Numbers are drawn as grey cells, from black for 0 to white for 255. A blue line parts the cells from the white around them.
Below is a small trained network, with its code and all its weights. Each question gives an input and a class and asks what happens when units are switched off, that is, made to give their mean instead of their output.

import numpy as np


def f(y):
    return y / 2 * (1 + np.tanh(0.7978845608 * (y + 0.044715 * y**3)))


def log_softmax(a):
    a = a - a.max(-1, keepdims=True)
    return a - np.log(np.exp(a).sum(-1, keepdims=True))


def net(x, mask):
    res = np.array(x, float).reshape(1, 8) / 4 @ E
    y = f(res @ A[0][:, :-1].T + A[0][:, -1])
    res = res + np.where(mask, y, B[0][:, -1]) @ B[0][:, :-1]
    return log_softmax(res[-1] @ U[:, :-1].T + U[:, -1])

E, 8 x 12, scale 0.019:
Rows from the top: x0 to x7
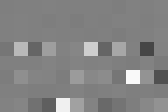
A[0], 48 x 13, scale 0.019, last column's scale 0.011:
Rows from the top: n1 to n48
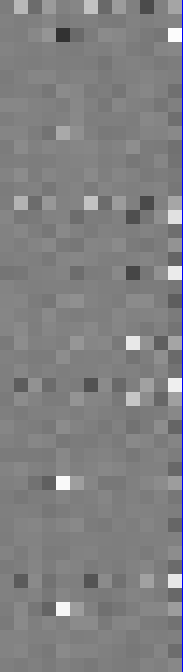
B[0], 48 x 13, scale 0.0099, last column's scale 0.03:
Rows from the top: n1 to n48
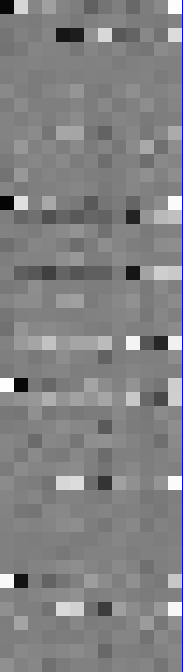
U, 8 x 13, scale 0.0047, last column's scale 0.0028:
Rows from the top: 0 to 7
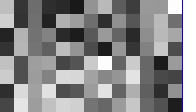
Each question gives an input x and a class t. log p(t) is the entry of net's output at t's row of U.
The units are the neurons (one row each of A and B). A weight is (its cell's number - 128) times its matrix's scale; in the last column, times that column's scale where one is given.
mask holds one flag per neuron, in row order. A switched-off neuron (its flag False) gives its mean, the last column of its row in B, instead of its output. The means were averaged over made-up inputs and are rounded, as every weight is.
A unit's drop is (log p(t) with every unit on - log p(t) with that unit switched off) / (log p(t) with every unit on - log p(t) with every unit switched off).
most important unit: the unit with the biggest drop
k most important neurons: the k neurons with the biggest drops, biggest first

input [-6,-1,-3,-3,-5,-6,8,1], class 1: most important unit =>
n3
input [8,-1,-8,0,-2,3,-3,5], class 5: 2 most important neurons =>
n15, n1
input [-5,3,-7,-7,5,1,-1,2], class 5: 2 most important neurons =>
n20, n16
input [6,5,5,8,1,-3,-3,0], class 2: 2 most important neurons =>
n35, n44
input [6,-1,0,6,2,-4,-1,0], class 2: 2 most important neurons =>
n35, n44
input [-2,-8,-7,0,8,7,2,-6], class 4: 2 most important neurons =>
n15, n1
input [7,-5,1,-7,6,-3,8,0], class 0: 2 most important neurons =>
n35, n44
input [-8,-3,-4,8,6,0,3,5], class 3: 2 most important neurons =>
n25, n29
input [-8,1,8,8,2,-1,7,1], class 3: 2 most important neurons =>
n3, n25
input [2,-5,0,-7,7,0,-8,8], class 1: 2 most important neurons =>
n25, n29
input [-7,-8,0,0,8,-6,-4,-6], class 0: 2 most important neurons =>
n15, n1
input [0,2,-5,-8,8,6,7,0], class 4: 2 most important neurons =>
n35, n44
